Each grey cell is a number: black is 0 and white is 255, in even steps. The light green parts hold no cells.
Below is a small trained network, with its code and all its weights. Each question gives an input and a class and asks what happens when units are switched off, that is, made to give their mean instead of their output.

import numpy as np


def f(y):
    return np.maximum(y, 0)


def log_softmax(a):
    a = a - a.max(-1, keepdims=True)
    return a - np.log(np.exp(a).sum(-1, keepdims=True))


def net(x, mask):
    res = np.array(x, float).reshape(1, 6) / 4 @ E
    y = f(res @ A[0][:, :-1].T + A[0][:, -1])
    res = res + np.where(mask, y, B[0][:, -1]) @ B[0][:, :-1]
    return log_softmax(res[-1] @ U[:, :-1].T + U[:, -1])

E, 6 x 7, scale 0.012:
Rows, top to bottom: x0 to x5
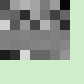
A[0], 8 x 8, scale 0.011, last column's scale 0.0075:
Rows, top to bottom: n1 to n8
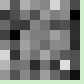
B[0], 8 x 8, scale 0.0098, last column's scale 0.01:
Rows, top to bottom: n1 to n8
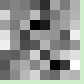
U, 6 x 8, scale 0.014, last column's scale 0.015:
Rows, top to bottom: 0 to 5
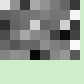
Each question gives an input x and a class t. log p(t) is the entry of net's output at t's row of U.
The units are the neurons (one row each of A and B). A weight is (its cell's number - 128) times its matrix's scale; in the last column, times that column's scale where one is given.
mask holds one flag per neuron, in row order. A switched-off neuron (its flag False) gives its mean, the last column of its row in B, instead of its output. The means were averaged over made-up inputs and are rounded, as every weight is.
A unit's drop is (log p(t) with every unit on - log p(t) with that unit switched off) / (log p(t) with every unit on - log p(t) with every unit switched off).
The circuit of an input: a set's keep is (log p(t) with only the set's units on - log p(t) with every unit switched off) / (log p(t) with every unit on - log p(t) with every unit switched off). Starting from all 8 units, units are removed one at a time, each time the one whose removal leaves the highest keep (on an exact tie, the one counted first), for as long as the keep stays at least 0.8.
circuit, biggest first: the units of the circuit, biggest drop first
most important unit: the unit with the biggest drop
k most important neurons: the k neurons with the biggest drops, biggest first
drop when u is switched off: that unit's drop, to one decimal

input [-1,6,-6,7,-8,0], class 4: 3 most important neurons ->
(n6 n8 n3)
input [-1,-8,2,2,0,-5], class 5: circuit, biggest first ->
(n4)
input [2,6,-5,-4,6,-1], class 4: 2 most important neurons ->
(n6 n8)
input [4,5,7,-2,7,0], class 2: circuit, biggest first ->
(n6 n8)
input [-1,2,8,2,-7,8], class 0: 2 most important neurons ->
(n4 n5)
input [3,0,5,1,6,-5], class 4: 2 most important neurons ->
(n4 n2)
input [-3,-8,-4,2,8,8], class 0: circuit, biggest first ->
(n4 n5)
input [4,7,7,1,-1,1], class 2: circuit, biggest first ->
(n8 n6)
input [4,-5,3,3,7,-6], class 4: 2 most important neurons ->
(n4 n2)
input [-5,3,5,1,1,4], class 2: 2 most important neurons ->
(n6 n8)
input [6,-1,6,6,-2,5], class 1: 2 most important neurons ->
(n7 n6)
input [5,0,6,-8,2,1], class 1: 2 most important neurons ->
(n7 n2)
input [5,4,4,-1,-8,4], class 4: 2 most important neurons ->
(n7 n3)
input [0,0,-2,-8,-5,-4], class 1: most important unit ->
n4
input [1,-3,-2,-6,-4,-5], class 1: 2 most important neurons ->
(n4 n2)
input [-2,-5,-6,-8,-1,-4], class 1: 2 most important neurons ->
(n6 n4)
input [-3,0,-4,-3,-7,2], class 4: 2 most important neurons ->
(n6 n8)
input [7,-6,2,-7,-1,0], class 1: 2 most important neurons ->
(n7 n3)
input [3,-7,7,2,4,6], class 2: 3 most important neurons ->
(n6 n8 n3)
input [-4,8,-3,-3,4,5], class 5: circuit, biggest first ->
(n3)
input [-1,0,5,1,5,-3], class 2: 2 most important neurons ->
(n6 n4)
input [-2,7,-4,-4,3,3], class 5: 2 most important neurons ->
(n3 n6)
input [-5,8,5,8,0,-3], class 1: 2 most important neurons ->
(n7 n6)
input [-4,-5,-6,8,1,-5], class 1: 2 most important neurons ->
(n4 n6)
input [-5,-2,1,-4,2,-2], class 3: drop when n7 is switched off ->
0.6
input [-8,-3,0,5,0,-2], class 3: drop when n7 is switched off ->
0.7
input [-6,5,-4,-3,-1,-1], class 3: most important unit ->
n7
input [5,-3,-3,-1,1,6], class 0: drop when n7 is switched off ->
0.2
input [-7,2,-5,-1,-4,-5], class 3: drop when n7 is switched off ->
0.6
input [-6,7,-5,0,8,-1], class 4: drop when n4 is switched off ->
-0.1
